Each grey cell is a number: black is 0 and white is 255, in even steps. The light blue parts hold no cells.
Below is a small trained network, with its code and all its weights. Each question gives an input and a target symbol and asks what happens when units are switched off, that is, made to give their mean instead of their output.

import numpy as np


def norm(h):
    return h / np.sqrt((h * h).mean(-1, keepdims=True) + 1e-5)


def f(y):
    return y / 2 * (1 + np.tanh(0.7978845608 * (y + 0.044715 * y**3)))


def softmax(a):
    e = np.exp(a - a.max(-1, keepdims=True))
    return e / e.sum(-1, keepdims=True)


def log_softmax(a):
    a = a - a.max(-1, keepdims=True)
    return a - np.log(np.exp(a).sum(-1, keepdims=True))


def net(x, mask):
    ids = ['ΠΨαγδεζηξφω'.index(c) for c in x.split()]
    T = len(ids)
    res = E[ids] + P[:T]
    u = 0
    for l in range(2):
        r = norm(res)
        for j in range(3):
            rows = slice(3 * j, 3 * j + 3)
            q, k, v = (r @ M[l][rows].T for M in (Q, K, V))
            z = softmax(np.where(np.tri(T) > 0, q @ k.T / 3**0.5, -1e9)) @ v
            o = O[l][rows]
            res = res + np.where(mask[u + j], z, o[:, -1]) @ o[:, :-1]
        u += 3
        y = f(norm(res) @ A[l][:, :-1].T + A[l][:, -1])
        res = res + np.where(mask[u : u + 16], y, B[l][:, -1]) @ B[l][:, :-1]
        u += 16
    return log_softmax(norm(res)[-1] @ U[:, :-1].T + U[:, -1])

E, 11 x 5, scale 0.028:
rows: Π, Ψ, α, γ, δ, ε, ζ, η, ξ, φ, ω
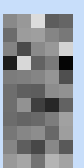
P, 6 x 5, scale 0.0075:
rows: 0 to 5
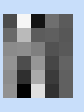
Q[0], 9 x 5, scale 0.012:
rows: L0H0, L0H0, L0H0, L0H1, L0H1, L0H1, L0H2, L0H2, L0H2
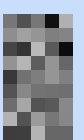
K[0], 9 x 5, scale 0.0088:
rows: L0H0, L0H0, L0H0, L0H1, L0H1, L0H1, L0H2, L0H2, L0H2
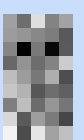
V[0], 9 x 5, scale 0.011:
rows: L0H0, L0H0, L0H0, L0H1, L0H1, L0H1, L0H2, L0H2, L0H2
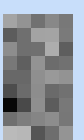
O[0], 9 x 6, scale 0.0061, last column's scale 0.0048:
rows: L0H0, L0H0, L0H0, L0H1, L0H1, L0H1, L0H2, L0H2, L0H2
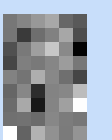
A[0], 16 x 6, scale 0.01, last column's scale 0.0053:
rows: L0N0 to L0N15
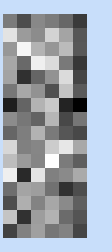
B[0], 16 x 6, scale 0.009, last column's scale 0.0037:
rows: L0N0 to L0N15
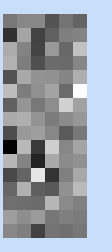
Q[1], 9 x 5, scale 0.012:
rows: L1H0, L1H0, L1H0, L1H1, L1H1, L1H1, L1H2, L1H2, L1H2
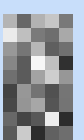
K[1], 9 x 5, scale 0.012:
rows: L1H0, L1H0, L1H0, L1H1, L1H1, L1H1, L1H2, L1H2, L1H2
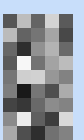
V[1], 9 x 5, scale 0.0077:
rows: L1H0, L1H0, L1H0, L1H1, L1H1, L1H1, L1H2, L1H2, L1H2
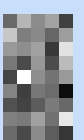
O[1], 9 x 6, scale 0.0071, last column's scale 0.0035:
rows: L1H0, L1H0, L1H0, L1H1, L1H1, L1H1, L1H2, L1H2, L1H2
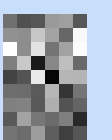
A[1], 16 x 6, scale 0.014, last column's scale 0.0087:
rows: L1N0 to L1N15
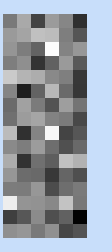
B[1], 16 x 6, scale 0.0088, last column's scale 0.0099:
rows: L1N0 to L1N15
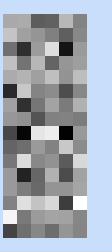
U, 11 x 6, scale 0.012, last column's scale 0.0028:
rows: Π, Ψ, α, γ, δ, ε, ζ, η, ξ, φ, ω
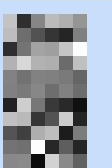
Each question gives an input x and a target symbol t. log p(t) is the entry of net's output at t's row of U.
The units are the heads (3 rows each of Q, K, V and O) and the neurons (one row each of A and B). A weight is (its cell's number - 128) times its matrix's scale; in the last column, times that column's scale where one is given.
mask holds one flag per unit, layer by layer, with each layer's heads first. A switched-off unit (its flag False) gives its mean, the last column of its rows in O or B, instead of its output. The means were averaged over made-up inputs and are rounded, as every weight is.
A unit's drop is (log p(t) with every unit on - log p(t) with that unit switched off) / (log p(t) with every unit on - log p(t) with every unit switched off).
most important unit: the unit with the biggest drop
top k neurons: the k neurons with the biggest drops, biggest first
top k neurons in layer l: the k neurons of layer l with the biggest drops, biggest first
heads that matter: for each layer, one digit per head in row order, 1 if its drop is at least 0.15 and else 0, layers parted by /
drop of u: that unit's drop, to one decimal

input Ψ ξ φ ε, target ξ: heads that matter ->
000 / 010
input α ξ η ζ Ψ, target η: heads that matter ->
001 / 010
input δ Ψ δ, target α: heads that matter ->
100 / 110
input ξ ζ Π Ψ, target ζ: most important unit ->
L0H2
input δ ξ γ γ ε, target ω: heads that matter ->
001 / 010
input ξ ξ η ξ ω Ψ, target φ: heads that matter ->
000 / 000
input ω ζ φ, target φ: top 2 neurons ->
[L0N11; L0N9]
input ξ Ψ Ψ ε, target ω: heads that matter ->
001 / 110
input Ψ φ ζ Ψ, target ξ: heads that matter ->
000 / 011
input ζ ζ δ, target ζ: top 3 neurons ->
[L0N12; L1N13; L1N15]
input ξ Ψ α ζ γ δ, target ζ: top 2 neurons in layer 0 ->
[L0N12; L0N6]
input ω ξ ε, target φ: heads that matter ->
011 / 000
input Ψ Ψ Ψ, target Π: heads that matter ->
000 / 110
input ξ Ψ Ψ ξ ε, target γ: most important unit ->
L1H0
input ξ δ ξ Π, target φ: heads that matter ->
000 / 000
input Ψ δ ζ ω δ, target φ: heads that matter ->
001 / 000
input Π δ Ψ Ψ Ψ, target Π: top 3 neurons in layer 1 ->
[L1N14; L1N13; L1N6]
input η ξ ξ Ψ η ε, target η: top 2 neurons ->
[L0N5; L1N13]
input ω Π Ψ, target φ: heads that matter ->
001 / 000
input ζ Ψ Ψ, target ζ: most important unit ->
L1H0
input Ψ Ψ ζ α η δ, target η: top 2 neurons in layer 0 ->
[L0N6; L0N4]
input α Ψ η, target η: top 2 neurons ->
[L1N13; L0N4]
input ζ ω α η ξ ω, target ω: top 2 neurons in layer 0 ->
[L0N9; L0N10]
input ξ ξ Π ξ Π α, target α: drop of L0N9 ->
0.3
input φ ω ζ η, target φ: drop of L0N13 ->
0.0
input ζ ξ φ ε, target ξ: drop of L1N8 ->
0.1
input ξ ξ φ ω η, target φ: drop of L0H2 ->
1.0
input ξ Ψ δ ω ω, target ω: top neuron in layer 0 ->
[L0N9]
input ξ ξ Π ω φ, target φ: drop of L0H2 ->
0.8
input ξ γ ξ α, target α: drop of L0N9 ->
0.2
